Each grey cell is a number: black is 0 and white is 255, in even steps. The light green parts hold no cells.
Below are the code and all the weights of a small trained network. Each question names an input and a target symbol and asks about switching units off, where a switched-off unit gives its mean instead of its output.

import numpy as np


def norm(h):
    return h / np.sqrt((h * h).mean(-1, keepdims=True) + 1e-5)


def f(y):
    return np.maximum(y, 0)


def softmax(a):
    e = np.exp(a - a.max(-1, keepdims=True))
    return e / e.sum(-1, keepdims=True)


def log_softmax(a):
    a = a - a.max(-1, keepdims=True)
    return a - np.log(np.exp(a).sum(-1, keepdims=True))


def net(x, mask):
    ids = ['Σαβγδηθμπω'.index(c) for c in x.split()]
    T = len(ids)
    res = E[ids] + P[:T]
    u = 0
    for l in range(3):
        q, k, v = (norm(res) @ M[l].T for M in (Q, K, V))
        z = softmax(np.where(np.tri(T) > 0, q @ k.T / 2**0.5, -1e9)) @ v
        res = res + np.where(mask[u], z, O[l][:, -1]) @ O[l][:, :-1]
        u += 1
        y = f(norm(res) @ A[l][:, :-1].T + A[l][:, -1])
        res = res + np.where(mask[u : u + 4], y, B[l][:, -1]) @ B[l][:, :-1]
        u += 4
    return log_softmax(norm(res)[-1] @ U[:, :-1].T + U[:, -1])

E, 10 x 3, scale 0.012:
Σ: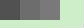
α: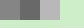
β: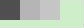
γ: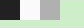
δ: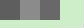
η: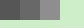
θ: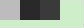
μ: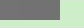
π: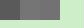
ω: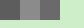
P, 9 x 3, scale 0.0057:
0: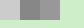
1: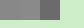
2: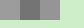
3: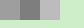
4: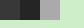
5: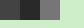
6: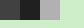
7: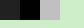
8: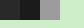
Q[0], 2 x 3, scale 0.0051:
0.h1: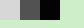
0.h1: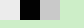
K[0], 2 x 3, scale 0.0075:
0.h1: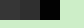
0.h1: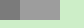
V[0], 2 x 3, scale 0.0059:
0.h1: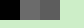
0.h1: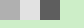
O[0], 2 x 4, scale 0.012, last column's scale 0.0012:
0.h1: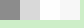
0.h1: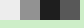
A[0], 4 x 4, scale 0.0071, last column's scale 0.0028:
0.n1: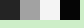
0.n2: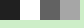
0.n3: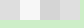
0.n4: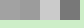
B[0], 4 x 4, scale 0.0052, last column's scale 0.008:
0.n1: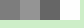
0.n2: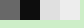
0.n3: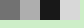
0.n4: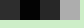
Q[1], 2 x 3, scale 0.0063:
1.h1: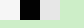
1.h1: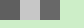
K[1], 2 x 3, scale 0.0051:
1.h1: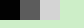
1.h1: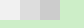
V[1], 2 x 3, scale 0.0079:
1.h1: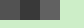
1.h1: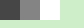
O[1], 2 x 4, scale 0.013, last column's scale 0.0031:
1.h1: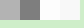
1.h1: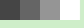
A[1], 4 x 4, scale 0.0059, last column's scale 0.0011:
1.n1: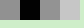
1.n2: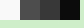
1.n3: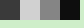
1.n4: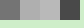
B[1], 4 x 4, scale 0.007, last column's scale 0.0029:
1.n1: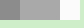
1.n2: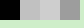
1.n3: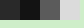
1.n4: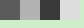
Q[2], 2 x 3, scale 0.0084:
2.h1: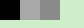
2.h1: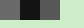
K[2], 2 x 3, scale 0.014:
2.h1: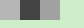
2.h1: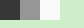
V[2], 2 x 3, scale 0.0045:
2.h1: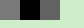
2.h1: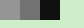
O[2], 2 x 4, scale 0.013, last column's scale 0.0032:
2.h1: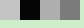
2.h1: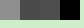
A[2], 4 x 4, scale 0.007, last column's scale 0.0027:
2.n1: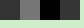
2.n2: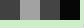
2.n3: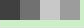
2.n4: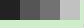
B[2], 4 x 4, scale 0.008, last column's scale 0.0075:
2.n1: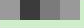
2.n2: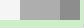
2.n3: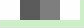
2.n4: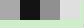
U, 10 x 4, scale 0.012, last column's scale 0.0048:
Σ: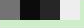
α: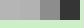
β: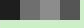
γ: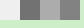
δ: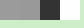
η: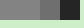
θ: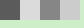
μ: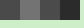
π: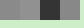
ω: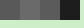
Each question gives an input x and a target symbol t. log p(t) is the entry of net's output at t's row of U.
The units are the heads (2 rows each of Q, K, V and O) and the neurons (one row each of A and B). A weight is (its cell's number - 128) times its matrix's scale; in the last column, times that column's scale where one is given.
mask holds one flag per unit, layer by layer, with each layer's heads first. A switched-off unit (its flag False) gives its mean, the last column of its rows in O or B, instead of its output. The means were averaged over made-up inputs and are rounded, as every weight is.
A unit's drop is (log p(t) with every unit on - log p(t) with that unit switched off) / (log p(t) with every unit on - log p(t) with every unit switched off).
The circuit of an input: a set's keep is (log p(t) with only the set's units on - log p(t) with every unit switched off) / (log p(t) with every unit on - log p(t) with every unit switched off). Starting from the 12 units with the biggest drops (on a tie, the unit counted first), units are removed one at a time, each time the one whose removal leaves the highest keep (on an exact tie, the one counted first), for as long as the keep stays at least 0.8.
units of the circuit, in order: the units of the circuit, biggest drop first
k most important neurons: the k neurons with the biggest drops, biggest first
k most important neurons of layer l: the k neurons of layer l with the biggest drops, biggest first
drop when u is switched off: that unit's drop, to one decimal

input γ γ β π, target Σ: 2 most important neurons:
(0.n3, 2.n3)
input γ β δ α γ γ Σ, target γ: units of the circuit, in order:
(0.n4, 2.n3, 1.n3)
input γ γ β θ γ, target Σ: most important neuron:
(2.n4)
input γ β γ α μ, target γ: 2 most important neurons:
(0.n4, 0.n3)
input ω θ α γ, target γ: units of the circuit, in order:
(0.h1, 1.h1)
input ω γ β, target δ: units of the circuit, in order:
(0.h1, 0.n3, 1.h1, 2.h1)
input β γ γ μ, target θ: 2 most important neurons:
(0.n3, 1.n2)
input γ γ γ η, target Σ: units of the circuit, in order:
(0.h1, 1.h1, 0.n3)
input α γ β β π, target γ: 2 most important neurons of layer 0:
(0.n2, 0.n4)
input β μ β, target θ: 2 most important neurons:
(0.n4, 0.n3)
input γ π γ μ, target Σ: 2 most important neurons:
(0.n4, 0.n3)
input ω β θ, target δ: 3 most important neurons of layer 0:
(0.n3, 0.n2, 0.n4)
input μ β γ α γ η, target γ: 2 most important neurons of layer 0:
(0.n2, 0.n4)
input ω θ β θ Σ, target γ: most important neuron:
(0.n2)
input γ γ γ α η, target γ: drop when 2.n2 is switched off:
-0.1
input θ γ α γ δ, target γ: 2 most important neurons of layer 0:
(0.n4, 0.n2)
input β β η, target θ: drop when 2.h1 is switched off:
0.6
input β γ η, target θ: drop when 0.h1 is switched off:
0.9
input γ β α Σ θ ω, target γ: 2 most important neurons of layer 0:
(0.n3, 0.n4)
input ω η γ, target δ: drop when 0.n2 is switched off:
0.1
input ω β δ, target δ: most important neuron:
(0.n3)
